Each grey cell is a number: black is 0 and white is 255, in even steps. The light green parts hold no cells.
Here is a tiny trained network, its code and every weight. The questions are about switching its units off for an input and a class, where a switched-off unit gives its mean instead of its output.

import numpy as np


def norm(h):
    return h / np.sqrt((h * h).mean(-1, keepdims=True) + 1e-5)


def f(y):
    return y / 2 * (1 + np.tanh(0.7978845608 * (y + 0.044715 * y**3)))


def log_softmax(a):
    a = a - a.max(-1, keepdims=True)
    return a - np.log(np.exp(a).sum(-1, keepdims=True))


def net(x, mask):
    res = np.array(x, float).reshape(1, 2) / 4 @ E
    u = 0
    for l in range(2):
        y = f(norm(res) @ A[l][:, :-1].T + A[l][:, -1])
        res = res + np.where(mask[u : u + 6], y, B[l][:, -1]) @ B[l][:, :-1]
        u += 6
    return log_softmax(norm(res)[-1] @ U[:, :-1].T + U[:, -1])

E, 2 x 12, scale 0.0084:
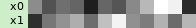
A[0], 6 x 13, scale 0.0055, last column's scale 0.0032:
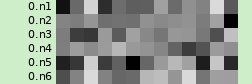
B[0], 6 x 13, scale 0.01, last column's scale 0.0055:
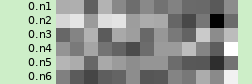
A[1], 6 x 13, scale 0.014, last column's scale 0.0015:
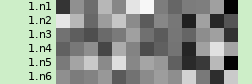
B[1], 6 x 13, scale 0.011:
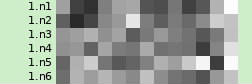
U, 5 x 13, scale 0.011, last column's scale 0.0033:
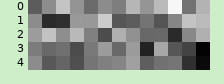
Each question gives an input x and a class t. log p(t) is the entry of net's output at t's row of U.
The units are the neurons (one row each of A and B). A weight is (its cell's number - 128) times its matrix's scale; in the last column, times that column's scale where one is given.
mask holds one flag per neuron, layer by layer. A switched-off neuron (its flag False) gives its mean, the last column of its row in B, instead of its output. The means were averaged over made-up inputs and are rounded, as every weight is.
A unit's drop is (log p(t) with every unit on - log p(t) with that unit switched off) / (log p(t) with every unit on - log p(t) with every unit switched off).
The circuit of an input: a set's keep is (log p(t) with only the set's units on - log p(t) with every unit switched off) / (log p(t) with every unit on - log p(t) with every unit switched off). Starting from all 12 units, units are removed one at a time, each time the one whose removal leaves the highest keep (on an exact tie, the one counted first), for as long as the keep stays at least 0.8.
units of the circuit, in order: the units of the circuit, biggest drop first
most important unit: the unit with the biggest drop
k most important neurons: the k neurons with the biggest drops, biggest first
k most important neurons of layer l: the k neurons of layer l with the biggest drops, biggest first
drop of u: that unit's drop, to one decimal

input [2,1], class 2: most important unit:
1.n4
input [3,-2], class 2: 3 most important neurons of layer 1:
1.n5, 1.n2, 1.n1
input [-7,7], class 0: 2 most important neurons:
1.n5, 0.n4
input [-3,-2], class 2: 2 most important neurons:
0.n4, 1.n5
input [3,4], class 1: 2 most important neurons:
1.n5, 0.n4
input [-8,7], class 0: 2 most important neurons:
1.n5, 0.n4
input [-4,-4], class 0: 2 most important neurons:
0.n6, 1.n1
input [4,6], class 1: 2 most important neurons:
0.n4, 1.n5
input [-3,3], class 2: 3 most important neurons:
0.n4, 0.n3, 1.n5
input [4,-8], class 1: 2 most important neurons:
1.n5, 1.n2
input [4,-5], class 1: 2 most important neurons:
0.n4, 1.n5
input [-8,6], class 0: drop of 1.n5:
2.0
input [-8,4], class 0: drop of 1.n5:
1.7
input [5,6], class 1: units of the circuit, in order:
1.n5
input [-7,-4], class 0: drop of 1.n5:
1.1
